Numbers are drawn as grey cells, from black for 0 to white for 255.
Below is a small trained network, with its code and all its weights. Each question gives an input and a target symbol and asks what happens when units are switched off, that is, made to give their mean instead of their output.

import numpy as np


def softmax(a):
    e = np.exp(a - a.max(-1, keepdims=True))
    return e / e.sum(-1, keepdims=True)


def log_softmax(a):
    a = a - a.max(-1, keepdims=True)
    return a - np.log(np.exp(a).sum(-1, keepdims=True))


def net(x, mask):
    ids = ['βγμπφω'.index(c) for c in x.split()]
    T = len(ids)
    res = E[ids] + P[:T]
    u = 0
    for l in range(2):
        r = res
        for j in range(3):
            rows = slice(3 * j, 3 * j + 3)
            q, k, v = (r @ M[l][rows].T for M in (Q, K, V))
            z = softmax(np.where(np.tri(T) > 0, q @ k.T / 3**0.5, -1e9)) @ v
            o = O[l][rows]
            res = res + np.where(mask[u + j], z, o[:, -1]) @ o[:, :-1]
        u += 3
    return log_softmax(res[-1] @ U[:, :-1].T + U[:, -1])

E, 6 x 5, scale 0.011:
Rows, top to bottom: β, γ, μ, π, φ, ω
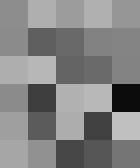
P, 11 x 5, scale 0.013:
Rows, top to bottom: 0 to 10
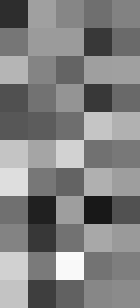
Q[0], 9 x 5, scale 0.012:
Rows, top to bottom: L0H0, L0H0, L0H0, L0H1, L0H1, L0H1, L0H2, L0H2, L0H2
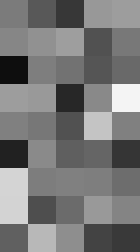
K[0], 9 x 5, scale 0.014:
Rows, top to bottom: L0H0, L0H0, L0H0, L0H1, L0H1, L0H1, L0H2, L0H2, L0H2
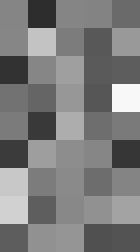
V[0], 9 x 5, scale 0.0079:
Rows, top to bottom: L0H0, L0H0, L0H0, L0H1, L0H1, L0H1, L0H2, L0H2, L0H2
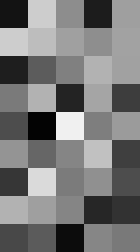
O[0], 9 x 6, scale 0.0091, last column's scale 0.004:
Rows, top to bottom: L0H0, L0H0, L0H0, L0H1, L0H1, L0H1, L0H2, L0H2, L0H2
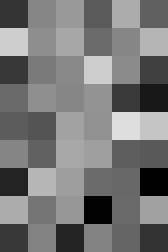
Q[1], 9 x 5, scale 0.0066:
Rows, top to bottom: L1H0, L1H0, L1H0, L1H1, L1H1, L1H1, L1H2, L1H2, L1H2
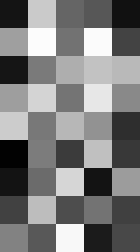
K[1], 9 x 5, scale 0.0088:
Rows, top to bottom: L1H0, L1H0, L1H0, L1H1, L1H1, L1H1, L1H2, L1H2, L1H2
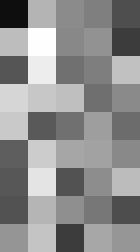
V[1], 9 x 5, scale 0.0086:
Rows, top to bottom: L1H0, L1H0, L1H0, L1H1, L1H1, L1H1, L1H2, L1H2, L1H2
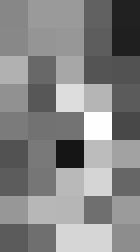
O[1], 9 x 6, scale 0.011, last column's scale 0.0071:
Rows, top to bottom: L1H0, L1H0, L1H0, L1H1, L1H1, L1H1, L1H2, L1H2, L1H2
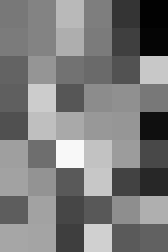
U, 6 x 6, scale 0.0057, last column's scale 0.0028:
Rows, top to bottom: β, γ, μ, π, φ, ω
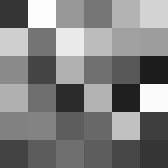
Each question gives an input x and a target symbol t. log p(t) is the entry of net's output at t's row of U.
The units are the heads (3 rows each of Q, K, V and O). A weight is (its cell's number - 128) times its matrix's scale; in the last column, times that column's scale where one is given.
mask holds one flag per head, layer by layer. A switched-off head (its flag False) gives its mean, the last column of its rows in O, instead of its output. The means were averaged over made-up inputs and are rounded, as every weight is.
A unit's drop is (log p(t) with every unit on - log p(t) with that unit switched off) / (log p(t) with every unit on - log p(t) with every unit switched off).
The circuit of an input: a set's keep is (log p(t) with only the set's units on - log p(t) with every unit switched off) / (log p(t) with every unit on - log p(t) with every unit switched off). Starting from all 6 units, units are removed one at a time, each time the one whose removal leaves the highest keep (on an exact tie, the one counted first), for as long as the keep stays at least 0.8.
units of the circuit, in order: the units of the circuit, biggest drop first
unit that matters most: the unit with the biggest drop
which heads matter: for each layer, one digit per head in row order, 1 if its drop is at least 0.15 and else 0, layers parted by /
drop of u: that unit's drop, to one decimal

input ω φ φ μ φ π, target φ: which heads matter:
010 / 111
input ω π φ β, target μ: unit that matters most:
L0H2
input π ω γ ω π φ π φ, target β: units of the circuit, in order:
(L1H1; L0H0; L0H1)
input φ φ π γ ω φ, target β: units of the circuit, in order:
(L1H1; L0H0)
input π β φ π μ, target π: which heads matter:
110 / 001
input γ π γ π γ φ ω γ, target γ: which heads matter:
101 / 010
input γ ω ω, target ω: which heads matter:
010 / 101
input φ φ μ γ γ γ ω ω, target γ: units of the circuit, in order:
(L1H1; L0H2; L0H0)
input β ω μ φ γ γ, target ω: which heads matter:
110 / 111
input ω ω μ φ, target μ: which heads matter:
101 / 110
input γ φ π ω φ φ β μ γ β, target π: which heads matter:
011 / 101
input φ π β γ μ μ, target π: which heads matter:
001 / 010
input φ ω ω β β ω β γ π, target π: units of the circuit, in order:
(L1H2; L0H0; L0H1)
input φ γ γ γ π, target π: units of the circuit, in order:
(L1H2; L0H0)
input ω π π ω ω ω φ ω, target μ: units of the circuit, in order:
(L0H2; L0H0; L1H0; L1H1)
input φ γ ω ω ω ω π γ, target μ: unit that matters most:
L0H2
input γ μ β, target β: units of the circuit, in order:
(L1H1; L0H0; L0H1; L0H2)
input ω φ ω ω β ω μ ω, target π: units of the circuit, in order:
(L0H2; L1H2; L0H0)
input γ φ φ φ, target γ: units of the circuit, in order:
(L0H0; L1H1; L0H2)
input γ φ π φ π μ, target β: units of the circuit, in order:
(L1H1; L0H0)
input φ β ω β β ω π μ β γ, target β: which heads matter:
100 / 010
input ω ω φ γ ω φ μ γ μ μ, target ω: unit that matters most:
L1H0
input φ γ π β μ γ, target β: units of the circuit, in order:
(L1H1; L0H0)
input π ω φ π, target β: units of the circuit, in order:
(L1H1; L0H0; L0H1)
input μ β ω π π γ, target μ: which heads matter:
111 / 101
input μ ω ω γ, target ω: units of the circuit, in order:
(L0H1; L1H0; L0H2)
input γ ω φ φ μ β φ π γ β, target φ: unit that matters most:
L1H1
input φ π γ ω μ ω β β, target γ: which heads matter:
111 / 111
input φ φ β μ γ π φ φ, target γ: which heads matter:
101 / 010
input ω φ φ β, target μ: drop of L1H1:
0.4
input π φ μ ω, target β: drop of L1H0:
0.0
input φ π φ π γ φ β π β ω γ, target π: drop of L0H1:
0.2
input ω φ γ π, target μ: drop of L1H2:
0.2
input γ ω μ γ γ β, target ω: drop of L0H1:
0.4
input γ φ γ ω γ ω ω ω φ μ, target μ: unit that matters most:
L1H0
